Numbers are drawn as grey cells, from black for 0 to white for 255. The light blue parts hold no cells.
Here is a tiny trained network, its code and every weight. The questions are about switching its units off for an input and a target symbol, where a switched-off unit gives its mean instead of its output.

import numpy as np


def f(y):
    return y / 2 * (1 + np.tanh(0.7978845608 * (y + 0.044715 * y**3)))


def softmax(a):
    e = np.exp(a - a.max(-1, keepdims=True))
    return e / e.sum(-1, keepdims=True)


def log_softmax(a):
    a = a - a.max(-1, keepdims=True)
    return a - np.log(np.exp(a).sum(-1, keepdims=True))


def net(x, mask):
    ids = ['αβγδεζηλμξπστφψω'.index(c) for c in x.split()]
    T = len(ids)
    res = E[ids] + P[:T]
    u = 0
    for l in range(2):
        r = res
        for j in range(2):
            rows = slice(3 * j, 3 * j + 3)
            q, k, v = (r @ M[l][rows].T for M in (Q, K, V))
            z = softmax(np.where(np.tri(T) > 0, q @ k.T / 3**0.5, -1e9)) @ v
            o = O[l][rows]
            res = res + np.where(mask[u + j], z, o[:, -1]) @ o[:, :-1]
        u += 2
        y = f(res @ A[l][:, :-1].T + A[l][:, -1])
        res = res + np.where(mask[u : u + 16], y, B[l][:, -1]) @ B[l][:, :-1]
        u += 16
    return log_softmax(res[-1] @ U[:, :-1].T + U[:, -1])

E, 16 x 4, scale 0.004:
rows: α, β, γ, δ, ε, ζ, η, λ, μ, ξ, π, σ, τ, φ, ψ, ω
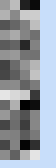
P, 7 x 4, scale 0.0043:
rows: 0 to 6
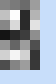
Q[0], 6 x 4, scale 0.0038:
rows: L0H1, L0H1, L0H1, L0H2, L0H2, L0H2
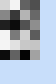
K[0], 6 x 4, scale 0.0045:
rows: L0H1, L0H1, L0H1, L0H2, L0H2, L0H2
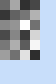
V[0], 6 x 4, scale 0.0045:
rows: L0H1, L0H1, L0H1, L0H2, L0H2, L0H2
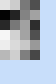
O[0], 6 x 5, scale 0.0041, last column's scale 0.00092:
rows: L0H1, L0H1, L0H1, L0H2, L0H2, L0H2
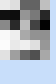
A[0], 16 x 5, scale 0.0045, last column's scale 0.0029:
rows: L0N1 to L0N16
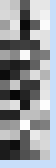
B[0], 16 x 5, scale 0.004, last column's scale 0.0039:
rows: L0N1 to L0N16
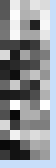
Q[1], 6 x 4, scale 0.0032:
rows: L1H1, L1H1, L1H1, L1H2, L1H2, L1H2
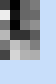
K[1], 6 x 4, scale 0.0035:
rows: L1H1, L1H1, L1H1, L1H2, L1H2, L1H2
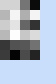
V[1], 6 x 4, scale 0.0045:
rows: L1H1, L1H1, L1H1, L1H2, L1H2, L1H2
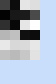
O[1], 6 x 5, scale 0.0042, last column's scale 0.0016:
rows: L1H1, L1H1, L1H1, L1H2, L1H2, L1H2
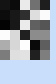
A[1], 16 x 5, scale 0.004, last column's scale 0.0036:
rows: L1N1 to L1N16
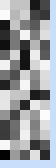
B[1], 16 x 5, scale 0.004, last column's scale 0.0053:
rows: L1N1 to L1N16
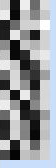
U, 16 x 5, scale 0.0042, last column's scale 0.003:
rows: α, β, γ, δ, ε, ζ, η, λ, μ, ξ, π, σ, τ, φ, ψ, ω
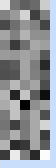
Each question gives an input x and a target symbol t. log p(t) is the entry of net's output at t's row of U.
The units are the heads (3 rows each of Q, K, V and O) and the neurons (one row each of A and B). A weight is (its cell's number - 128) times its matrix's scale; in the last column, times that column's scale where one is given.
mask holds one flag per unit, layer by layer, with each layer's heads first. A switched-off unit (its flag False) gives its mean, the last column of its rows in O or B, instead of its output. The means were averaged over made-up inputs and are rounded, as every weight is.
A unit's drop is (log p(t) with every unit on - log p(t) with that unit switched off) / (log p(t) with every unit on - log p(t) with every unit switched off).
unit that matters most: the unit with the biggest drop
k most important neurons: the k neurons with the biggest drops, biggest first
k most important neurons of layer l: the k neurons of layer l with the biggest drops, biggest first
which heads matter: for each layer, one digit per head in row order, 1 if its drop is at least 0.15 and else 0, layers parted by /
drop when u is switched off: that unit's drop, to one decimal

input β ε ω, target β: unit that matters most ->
L1H2
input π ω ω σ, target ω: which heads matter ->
01 / 01
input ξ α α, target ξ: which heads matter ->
01 / 11
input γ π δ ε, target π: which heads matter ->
00 / 10
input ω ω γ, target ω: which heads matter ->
00 / 11
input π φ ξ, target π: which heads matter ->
01 / 11
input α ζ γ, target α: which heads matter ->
11 / 11
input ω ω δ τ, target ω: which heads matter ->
00 / 01
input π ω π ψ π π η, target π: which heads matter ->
00 / 11
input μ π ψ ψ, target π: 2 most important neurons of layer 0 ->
(L0N3, L0N9)
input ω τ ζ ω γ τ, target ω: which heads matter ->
00 / 10
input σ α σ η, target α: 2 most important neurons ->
(L0N3, L0N11)
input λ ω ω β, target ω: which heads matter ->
00 / 11
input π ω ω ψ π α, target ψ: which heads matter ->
01 / 11
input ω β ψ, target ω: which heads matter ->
11 / 11
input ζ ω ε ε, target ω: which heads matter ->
01 / 01
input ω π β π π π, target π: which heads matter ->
00 / 01
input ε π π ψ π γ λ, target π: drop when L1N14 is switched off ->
0.0
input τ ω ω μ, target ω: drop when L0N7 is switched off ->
0.1
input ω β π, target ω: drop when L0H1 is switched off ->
0.3
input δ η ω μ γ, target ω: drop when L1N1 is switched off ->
0.1
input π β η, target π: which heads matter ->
01 / 11
